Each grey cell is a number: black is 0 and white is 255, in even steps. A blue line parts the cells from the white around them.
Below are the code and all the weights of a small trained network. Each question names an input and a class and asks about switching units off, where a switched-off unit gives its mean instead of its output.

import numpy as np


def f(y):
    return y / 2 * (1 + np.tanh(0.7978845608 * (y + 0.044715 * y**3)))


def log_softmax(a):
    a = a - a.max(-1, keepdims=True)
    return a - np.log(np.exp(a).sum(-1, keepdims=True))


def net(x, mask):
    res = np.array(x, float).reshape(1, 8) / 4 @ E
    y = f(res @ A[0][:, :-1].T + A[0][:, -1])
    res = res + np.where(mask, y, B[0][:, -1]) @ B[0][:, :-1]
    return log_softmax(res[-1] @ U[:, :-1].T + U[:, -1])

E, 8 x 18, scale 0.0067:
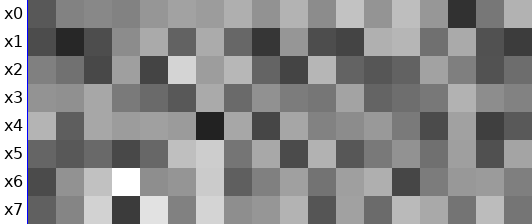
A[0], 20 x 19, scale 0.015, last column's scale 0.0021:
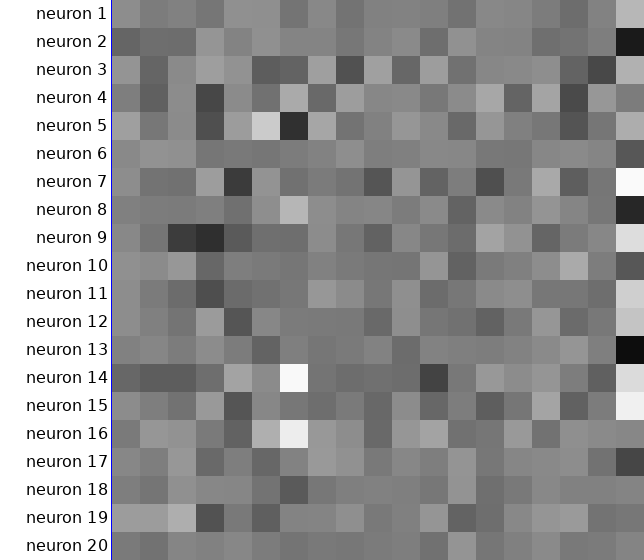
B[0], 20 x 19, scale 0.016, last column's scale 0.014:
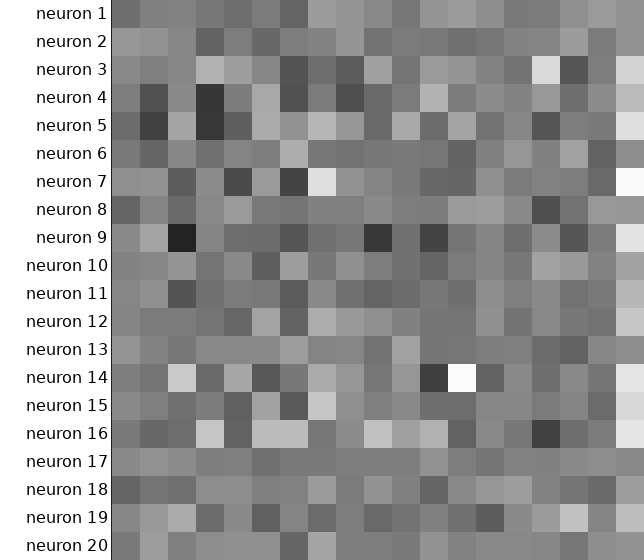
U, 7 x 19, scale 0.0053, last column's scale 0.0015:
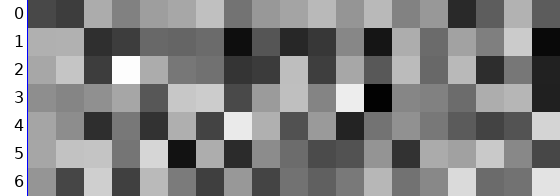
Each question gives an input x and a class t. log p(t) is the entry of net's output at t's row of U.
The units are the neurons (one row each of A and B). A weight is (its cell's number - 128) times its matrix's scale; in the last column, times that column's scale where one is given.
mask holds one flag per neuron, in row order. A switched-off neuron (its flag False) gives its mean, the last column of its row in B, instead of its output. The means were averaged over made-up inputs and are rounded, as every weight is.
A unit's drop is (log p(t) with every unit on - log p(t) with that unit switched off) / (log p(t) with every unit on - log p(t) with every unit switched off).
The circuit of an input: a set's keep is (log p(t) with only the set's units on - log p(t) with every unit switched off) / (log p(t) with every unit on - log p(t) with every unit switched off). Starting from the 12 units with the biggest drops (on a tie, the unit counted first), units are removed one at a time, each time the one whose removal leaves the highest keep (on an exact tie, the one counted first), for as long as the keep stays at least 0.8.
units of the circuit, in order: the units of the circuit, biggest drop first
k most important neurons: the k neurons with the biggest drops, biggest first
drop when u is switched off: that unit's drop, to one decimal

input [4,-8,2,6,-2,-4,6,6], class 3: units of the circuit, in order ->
neuron 16
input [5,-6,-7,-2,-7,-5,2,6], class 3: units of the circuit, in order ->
neuron 16; neuron 14
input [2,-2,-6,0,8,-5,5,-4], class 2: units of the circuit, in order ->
neuron 14; neuron 3
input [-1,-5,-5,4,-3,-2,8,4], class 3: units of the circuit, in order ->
neuron 16; neuron 14
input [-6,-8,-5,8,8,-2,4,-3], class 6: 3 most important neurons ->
neuron 19; neuron 9; neuron 16
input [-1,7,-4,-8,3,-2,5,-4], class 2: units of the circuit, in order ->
neuron 5; neuron 3
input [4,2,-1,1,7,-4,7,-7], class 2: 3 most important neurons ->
neuron 3; neuron 5; neuron 14
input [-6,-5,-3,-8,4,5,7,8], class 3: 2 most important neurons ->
neuron 14; neuron 5
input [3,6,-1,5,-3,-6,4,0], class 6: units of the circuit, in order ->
neuron 16; neuron 9
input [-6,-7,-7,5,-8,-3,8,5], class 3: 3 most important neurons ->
neuron 16; neuron 14; neuron 9
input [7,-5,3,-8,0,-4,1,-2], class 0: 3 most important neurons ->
neuron 7; neuron 9; neuron 15
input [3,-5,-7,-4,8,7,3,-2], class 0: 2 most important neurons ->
neuron 7; neuron 9
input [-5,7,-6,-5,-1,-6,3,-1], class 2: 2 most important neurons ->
neuron 5; neuron 3
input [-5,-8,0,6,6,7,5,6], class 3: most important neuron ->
neuron 16
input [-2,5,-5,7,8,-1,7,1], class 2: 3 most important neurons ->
neuron 5; neuron 14; neuron 3
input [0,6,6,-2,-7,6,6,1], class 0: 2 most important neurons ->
neuron 16; neuron 14
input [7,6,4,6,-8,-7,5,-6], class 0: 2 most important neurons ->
neuron 9; neuron 7
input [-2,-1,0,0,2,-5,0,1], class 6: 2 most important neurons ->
neuron 16; neuron 9
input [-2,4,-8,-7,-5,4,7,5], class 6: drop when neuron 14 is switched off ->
0.5
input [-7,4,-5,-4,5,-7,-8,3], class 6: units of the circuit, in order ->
neuron 3
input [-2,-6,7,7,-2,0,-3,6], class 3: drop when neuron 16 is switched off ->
0.4
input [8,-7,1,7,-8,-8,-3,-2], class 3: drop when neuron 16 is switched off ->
0.2
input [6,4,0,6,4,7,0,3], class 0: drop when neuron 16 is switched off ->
0.1
